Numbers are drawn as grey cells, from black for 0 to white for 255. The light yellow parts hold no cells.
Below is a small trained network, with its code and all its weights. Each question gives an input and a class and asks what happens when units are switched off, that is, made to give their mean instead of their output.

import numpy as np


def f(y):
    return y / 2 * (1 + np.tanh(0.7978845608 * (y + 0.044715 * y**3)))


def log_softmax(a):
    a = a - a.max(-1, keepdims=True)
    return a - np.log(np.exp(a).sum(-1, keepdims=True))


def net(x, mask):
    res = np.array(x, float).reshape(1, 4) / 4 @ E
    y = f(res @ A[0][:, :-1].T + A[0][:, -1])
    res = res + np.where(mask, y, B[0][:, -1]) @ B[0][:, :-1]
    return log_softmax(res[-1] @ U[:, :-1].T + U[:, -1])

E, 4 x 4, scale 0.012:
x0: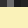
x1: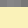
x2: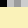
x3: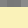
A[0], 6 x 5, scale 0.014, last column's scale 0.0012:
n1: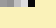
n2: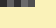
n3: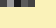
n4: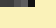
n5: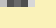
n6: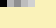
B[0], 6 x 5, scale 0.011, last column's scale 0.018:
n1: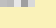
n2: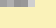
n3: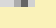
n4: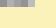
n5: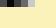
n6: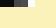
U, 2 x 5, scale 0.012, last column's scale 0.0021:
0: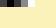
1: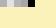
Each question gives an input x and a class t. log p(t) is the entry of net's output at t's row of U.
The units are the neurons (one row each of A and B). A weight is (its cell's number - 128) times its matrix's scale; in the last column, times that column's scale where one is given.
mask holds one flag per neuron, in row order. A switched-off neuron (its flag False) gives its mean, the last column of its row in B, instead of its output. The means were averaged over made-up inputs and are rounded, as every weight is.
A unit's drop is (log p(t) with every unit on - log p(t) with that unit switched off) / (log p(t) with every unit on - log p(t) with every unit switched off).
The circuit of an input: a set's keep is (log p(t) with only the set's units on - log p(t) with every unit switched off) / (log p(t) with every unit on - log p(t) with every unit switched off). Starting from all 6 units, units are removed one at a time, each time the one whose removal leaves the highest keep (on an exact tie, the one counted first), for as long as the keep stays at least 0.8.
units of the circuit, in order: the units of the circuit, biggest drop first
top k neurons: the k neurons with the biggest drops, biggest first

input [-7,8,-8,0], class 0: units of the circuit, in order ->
(n5)
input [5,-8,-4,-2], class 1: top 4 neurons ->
(n6, n3, n4, n2)
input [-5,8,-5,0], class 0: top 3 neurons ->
(n5, n3, n2)
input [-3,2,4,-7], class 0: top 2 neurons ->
(n6, n3)
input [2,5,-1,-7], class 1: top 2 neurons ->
(n6, n5)
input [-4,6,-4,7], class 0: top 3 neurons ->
(n3, n5, n2)
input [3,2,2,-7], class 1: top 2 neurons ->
(n5, n3)
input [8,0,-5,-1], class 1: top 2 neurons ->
(n3, n6)
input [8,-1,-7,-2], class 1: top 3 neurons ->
(n3, n6, n4)
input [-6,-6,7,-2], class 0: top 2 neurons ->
(n6, n3)
